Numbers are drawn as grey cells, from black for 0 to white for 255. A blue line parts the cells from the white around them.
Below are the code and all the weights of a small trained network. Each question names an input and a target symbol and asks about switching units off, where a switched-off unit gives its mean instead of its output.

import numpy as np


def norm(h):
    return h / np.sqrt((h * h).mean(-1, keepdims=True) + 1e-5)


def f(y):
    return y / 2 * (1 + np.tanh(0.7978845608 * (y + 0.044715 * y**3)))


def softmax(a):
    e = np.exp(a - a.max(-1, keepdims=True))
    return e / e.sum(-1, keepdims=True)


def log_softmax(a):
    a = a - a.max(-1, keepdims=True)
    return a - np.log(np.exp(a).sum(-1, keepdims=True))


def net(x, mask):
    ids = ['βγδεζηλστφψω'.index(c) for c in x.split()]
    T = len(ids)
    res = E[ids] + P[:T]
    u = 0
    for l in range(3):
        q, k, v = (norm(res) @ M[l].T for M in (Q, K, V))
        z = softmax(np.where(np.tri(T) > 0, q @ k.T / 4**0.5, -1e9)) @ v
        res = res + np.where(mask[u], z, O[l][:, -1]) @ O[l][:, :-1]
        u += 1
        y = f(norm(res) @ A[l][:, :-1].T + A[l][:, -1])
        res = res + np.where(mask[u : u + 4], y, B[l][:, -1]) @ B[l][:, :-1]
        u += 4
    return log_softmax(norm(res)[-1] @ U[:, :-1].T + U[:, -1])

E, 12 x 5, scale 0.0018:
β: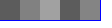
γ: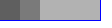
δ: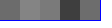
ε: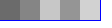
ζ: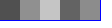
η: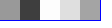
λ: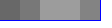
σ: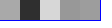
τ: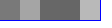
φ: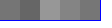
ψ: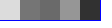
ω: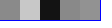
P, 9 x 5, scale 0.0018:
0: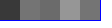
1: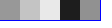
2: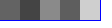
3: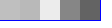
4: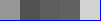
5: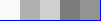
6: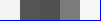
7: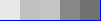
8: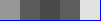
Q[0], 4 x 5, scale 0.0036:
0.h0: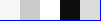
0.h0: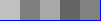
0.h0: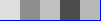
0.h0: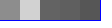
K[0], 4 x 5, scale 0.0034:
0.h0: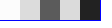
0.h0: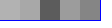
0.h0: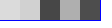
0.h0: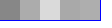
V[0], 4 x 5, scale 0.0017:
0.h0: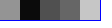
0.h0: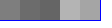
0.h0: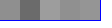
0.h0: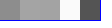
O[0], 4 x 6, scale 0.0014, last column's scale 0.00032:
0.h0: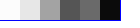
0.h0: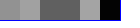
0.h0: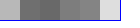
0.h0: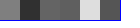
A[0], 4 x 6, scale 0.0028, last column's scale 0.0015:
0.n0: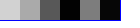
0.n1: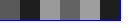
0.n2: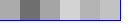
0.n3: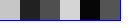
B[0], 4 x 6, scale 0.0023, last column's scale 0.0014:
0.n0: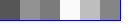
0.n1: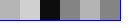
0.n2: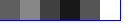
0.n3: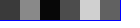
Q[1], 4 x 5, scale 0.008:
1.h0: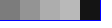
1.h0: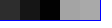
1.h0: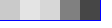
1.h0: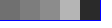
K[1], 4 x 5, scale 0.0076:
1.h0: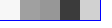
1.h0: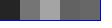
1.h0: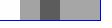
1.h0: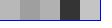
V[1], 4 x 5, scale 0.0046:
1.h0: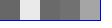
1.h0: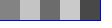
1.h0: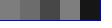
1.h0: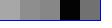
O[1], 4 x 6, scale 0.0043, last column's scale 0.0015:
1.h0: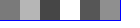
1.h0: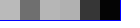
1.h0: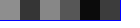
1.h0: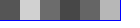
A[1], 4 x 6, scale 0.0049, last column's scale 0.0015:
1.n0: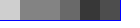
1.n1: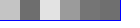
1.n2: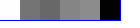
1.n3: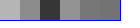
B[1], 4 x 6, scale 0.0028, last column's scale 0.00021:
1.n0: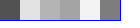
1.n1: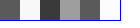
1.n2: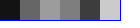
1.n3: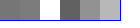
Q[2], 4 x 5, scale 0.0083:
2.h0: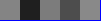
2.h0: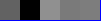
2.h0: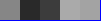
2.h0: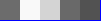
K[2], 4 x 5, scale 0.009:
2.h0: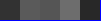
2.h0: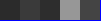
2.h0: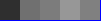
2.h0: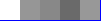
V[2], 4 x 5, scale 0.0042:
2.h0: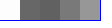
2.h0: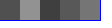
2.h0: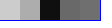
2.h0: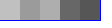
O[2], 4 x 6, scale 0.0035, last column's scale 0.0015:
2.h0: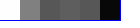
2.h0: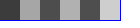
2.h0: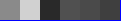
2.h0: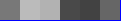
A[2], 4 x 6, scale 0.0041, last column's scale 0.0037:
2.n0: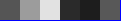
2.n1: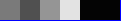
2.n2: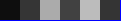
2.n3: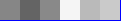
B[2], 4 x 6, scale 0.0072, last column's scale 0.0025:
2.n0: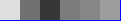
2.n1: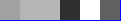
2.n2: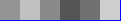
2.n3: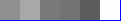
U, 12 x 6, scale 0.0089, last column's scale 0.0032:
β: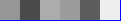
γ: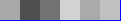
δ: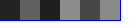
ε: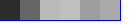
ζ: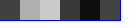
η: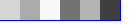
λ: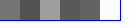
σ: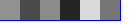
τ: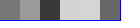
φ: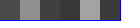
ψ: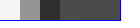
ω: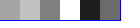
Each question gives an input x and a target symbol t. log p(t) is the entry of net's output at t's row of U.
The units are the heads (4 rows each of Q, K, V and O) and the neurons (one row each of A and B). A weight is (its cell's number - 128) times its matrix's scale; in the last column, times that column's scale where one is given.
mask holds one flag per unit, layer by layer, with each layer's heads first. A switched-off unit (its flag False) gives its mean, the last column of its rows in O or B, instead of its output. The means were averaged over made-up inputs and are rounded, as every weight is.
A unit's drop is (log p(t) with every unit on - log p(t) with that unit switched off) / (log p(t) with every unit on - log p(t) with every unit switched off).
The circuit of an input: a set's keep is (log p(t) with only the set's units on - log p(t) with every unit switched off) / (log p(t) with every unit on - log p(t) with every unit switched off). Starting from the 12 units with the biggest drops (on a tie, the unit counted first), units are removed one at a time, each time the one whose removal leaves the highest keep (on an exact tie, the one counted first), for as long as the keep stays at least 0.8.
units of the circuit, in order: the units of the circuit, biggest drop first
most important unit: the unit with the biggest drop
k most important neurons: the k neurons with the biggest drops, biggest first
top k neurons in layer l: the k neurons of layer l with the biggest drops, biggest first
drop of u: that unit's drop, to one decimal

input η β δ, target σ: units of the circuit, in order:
(1.h0)
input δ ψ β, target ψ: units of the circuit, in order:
(1.h0 2.n0)
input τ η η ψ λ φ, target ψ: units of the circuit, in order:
(2.n0 1.h0)
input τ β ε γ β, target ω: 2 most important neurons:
(2.n3 0.n2)
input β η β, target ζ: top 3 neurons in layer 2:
(2.n2 2.n0 2.n1)
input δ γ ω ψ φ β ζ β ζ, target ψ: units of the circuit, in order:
(1.h0 2.n0)
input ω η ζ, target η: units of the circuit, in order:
(1.h0 2.n1 0.n1)
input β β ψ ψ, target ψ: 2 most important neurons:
(2.n0 0.n1)
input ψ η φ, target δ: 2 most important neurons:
(0.n3 0.n1)
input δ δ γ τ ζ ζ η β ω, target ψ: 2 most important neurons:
(2.n0 0.n0)
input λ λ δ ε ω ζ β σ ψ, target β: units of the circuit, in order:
(1.h0 2.n0)
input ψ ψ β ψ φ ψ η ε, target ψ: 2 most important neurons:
(2.n0 0.n3)
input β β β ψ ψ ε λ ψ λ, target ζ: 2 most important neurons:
(0.n0 0.n2)
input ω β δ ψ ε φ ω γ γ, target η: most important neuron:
(2.n1)
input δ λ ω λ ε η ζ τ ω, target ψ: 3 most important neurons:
(0.n0 2.n0 0.n2)
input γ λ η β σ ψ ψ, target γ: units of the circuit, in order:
(1.h0 0.n3)
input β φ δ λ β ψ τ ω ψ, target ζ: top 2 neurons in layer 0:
(0.n2 0.n0)
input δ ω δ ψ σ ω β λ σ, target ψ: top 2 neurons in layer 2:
(2.n0 2.n2)
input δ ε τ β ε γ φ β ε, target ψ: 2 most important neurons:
(0.n0 2.n0)
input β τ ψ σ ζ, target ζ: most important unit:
0.n2
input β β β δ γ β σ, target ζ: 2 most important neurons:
(0.n0 2.n2)
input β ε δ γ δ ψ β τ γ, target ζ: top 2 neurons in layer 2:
(2.n2 2.n0)
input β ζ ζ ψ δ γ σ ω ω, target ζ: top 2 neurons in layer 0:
(0.n2 0.n0)
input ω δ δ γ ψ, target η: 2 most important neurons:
(0.n1 2.n1)
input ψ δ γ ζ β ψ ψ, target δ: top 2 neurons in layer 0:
(0.n3 0.n1)
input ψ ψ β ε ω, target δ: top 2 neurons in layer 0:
(0.n3 0.n1)
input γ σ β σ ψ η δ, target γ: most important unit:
1.h0
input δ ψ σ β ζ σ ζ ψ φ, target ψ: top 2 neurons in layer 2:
(2.n0 2.n2)
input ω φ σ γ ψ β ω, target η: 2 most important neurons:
(2.n1 1.n2)
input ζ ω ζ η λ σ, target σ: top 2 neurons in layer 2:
(2.n3 2.n2)
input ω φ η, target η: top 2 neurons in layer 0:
(0.n1 0.n2)
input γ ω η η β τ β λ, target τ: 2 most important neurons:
(2.n2 0.n0)
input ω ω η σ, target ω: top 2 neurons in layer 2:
(2.n2 2.n1)
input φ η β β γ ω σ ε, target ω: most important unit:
1.h0
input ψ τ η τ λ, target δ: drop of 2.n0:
0.1
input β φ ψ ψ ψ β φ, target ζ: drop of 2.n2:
0.2
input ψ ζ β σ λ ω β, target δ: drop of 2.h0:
1.1
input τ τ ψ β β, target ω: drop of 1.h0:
0.6
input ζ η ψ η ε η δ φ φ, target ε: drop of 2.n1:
0.0
